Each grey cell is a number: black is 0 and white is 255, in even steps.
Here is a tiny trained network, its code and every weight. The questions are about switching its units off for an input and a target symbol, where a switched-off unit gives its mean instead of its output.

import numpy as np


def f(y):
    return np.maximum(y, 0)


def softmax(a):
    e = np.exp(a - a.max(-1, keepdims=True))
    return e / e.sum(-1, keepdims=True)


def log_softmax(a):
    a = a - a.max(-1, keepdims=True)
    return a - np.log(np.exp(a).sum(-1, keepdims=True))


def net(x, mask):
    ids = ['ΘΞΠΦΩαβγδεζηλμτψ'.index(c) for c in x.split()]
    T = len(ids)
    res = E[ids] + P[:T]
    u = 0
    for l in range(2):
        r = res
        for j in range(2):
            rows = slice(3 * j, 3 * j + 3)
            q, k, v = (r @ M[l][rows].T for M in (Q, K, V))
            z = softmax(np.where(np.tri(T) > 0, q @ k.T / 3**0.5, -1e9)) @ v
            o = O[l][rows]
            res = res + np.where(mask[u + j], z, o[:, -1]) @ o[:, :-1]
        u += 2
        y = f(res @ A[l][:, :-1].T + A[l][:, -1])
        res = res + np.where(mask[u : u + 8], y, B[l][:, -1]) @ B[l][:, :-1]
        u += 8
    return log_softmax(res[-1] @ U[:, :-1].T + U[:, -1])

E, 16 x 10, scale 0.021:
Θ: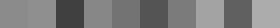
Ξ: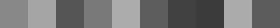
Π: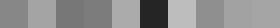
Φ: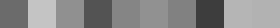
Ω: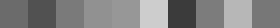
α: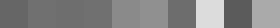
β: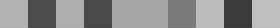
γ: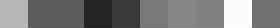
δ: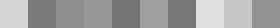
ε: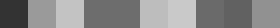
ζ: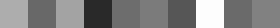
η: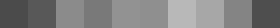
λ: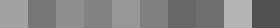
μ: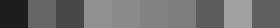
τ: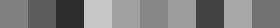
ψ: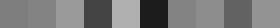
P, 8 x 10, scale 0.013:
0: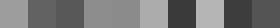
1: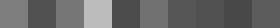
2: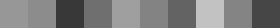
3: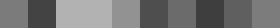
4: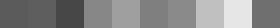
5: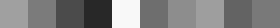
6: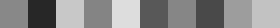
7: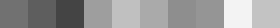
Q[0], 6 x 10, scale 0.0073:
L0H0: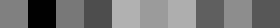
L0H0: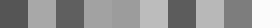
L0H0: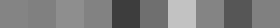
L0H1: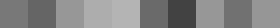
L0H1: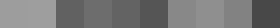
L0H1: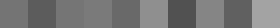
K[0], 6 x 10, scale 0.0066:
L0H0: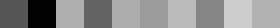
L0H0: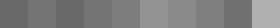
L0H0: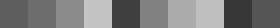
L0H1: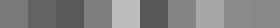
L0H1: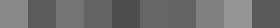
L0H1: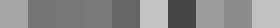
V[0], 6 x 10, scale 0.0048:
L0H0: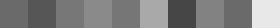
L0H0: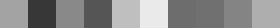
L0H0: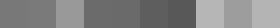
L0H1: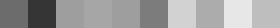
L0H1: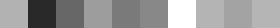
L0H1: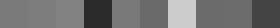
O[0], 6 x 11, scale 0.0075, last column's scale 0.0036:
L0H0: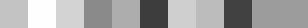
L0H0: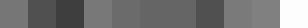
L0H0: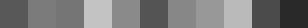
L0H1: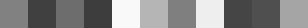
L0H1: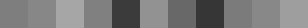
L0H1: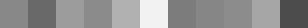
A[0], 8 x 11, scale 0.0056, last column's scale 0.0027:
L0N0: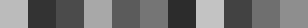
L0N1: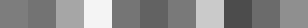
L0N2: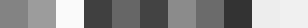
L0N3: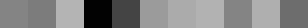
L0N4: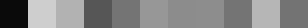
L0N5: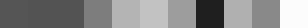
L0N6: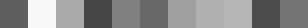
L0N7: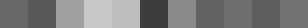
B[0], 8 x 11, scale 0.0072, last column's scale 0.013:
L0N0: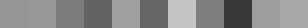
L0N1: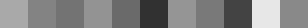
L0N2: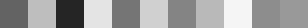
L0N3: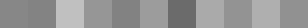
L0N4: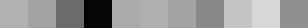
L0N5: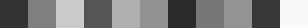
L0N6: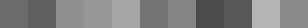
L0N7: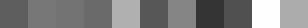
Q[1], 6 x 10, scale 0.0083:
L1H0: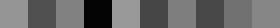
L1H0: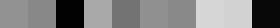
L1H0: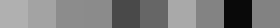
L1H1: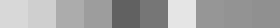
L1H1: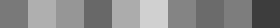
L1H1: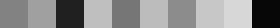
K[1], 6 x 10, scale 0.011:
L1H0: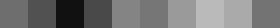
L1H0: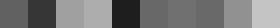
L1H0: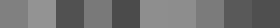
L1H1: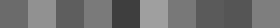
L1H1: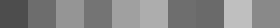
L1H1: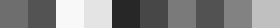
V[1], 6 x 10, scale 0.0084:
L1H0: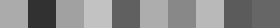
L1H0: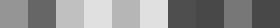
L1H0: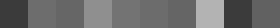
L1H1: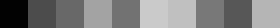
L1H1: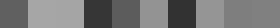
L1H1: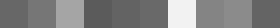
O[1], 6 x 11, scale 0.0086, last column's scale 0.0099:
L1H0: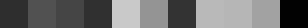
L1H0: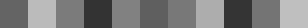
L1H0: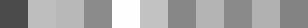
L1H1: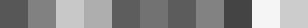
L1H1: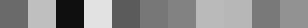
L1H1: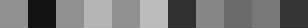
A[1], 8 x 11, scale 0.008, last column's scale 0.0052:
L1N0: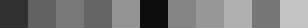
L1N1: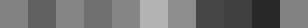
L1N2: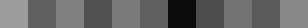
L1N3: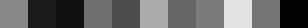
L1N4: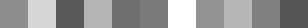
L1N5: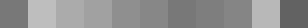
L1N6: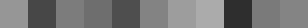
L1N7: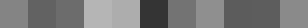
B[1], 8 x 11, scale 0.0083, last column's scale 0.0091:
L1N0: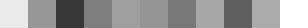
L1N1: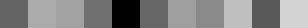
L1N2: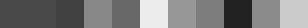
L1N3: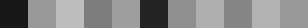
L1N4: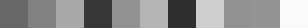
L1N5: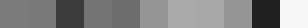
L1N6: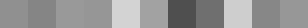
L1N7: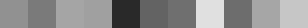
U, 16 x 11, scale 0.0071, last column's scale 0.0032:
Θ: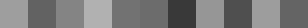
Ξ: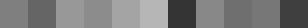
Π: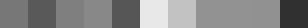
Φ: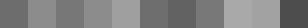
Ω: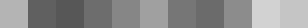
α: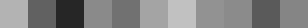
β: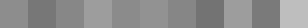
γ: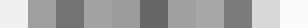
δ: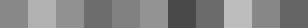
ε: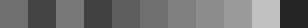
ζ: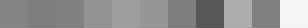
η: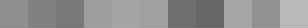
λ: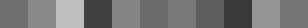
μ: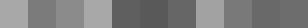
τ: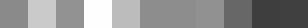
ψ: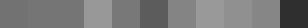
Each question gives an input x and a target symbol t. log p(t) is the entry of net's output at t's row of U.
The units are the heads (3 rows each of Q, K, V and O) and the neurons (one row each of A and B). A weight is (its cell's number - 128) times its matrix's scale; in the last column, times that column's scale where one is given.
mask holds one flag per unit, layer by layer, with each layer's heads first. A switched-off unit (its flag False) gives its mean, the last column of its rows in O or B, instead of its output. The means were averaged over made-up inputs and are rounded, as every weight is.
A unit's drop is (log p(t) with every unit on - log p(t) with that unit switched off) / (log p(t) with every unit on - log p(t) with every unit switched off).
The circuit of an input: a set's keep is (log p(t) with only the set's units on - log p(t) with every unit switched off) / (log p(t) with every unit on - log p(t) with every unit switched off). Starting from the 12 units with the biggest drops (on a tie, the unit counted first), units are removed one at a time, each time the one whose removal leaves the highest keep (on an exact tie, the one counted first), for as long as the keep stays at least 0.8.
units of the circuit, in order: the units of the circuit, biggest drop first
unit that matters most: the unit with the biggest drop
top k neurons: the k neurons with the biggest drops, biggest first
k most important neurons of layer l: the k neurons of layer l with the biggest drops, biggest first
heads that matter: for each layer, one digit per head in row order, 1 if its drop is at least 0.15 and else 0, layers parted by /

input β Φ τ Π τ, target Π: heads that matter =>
00 / 11
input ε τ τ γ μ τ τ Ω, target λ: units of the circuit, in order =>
(L1H0, L1H1)
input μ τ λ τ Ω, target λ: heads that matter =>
00 / 11
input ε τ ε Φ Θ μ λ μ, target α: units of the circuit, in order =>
(L1H0, L1H1)
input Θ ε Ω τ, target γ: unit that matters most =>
L1N0
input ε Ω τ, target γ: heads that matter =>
00 / 10
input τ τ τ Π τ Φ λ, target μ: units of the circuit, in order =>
(L1H0, L0N4, L1N1)
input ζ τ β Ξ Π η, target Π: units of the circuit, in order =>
(L0H0, L1H1, L1N1, L1H0)
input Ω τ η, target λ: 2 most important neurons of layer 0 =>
(L0N7, L0N5)
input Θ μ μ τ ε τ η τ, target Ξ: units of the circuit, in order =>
(L1H1, L0N5)
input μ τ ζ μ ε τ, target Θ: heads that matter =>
00 / 01
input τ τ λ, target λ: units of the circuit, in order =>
(L1H1, L1H0)
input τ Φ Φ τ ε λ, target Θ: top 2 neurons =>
(L0N4, L0N3)
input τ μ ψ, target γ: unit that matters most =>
L0N5
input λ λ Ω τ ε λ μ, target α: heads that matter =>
00 / 01
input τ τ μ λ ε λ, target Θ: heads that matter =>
10 / 01
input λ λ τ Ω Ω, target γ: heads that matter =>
00 / 11
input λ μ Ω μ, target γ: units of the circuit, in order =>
(L1N0, L1H1, L1H0)
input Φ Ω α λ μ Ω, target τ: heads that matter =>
00 / 10
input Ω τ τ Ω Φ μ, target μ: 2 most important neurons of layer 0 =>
(L0N4, L0N0)
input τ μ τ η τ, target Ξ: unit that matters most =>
L1H1
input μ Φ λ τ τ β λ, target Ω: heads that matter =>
00 / 10
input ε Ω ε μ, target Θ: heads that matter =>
00 / 01
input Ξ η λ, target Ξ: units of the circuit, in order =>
(L1H1, L1H0)
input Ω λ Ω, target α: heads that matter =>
00 / 01
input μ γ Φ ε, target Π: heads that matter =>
00 / 00
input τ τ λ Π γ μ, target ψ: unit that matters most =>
L1N3
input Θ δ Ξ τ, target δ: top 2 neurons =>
(L1N4, L1N1)
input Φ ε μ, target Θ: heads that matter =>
00 / 11
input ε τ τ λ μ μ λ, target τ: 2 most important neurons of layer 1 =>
(L1N5, L1N4)
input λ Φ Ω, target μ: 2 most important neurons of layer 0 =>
(L0N4, L0N7)
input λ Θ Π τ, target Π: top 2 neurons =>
(L1N2, L0N5)
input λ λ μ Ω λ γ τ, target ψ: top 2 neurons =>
(L1N3, L0N7)
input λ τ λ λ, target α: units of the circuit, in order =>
(L1H1)
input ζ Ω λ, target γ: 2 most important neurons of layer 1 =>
(L1N0, L1N5)
